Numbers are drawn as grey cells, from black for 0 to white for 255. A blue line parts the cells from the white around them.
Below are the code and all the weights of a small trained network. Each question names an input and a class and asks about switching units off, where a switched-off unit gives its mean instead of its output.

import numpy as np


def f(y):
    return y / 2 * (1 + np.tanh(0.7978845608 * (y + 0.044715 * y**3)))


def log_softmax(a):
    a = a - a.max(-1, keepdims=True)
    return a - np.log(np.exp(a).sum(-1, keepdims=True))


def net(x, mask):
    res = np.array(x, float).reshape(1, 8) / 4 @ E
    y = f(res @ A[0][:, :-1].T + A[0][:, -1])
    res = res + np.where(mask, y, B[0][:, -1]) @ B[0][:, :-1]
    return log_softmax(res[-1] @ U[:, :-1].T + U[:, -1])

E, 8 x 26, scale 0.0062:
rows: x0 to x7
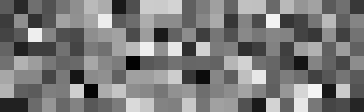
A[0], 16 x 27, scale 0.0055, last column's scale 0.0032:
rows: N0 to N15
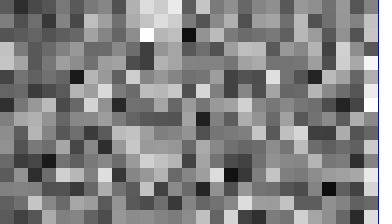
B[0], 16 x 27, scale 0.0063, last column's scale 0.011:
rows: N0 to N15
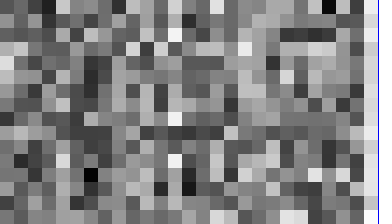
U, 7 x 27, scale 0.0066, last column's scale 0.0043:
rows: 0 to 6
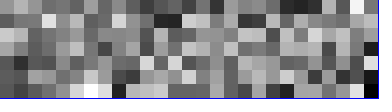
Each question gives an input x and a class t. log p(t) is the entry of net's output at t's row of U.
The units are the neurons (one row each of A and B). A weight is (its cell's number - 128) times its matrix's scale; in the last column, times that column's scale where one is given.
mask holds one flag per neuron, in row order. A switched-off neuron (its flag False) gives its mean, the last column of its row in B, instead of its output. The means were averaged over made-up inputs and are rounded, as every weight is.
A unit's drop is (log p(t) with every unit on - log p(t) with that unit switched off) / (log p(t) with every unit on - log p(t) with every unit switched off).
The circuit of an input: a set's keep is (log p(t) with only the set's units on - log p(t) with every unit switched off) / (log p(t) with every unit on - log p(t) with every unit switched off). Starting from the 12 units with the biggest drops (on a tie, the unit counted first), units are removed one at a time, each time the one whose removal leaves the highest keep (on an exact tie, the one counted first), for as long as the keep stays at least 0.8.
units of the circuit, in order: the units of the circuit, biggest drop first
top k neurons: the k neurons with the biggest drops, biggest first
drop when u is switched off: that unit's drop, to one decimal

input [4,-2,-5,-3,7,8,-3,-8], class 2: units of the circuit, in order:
N3
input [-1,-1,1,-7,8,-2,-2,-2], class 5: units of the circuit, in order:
N12, N11, N13, N9
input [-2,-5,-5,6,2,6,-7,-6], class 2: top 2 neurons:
N3, N8
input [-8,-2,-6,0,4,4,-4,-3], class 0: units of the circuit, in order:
N12, N0
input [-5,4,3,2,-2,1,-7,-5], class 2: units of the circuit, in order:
N5, N2, N11
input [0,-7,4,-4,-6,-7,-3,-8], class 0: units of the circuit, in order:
N0, N12
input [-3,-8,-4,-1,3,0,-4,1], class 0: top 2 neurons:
N0, N12
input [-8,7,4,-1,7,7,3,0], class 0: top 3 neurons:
N0, N12, N11
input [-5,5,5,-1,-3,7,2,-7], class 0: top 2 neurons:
N0, N11
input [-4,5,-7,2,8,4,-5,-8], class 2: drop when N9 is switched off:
0.0
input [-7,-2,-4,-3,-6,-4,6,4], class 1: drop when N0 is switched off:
0.1
